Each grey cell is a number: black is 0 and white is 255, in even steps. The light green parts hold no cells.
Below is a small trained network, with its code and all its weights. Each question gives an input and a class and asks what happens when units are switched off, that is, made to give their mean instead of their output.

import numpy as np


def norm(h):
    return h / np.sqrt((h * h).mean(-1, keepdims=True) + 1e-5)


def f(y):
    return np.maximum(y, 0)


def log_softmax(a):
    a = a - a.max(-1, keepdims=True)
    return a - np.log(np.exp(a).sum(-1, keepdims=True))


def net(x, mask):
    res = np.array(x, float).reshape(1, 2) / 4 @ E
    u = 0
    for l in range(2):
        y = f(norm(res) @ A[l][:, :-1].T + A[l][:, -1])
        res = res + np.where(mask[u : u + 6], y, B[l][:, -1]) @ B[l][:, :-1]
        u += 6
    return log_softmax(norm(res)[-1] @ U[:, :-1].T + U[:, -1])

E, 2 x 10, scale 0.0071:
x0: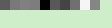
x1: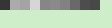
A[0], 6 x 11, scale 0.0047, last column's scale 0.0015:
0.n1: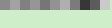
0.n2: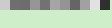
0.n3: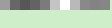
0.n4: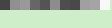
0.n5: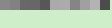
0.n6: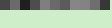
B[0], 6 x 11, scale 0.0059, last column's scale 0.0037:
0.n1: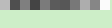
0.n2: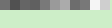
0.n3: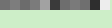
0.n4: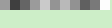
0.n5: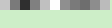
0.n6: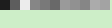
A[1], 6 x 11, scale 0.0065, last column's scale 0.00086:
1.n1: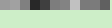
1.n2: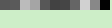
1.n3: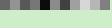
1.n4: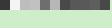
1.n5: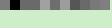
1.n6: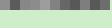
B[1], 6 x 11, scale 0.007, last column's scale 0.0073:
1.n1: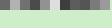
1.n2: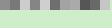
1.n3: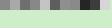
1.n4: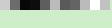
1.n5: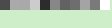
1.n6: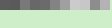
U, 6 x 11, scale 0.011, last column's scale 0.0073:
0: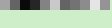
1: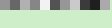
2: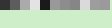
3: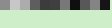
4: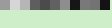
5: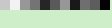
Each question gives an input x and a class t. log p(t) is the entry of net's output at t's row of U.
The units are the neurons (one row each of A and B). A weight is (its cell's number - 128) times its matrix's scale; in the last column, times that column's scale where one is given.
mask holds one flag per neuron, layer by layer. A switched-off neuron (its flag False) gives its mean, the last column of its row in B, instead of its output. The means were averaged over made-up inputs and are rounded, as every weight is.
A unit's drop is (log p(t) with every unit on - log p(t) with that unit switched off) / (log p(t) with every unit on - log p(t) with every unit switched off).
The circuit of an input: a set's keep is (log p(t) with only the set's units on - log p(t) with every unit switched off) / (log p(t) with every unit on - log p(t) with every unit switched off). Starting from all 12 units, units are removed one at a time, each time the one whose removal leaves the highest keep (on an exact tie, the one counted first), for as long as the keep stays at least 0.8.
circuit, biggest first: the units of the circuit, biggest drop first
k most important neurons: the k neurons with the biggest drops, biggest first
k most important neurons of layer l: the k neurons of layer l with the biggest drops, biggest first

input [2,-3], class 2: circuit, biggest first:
1.n4
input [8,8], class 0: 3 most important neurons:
1.n4, 0.n1, 1.n5
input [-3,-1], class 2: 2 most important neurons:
1.n5, 1.n3
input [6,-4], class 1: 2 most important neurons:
1.n3, 1.n4
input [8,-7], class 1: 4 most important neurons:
1.n3, 1.n4, 1.n2, 0.n6
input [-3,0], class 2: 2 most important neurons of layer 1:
1.n3, 1.n5
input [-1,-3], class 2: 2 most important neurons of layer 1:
1.n5, 1.n4
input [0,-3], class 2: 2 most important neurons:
1.n5, 1.n4
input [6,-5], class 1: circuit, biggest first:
1.n3, 1.n2
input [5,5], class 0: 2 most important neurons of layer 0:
0.n1, 0.n2
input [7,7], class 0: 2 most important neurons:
1.n4, 0.n1
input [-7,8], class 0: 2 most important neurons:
1.n4, 0.n4
